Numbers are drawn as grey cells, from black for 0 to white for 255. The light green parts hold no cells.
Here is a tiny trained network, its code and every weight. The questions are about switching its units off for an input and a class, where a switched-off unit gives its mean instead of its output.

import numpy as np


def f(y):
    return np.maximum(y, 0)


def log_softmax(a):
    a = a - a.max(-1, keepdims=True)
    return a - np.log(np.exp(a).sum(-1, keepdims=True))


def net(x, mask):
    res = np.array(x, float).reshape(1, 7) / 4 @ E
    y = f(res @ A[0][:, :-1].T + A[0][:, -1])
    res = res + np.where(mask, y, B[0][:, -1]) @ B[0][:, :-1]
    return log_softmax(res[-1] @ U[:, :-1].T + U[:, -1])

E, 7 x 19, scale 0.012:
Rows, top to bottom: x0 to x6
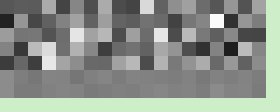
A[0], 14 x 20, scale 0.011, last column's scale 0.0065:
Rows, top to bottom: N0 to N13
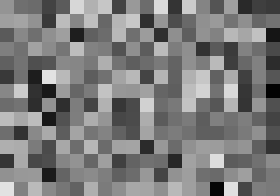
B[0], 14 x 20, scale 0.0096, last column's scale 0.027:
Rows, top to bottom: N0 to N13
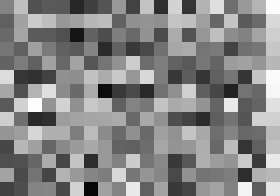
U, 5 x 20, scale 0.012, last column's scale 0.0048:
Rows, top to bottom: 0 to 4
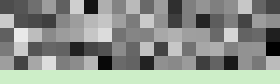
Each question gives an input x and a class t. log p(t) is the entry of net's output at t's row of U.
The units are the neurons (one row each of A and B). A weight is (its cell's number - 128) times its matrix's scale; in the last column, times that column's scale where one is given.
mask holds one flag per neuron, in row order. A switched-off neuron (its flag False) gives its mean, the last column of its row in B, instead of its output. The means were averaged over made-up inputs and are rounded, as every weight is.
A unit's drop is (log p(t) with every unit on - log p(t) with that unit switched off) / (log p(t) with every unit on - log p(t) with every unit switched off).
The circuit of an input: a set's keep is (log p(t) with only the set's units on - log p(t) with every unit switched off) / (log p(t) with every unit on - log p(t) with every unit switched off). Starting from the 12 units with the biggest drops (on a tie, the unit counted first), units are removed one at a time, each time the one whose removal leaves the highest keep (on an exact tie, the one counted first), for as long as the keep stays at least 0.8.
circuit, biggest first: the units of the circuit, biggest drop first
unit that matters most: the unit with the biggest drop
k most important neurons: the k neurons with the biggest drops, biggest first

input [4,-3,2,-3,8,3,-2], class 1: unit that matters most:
N5
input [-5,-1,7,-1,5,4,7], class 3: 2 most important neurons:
N0; N7
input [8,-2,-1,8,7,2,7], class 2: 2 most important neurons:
N6; N9
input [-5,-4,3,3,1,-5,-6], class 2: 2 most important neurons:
N11; N1
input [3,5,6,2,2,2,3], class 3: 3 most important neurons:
N0; N13; N3
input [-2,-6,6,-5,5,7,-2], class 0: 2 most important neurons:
N13; N2
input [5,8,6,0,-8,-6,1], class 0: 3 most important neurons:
N11; N5; N4
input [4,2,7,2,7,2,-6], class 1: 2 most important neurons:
N5; N2
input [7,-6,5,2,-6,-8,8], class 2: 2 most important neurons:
N7; N5
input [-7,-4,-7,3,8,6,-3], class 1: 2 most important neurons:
N5; N0
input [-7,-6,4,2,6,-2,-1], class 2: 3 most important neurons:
N1; N10; N11
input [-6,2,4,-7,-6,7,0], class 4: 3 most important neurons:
N6; N5; N7
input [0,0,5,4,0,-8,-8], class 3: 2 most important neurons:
N6; N0
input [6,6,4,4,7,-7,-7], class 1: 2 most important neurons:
N5; N13
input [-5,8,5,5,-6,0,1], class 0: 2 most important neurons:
N11; N5
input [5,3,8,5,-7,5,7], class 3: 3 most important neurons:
N0; N5; N3
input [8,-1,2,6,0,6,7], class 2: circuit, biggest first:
N7
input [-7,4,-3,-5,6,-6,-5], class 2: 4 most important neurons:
N1; N10; N8; N12
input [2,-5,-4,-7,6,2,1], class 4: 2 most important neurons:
N6; N8
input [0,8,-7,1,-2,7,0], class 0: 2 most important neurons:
N11; N0
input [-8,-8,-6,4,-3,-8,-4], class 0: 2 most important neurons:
N13; N7
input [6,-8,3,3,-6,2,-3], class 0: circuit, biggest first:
N13
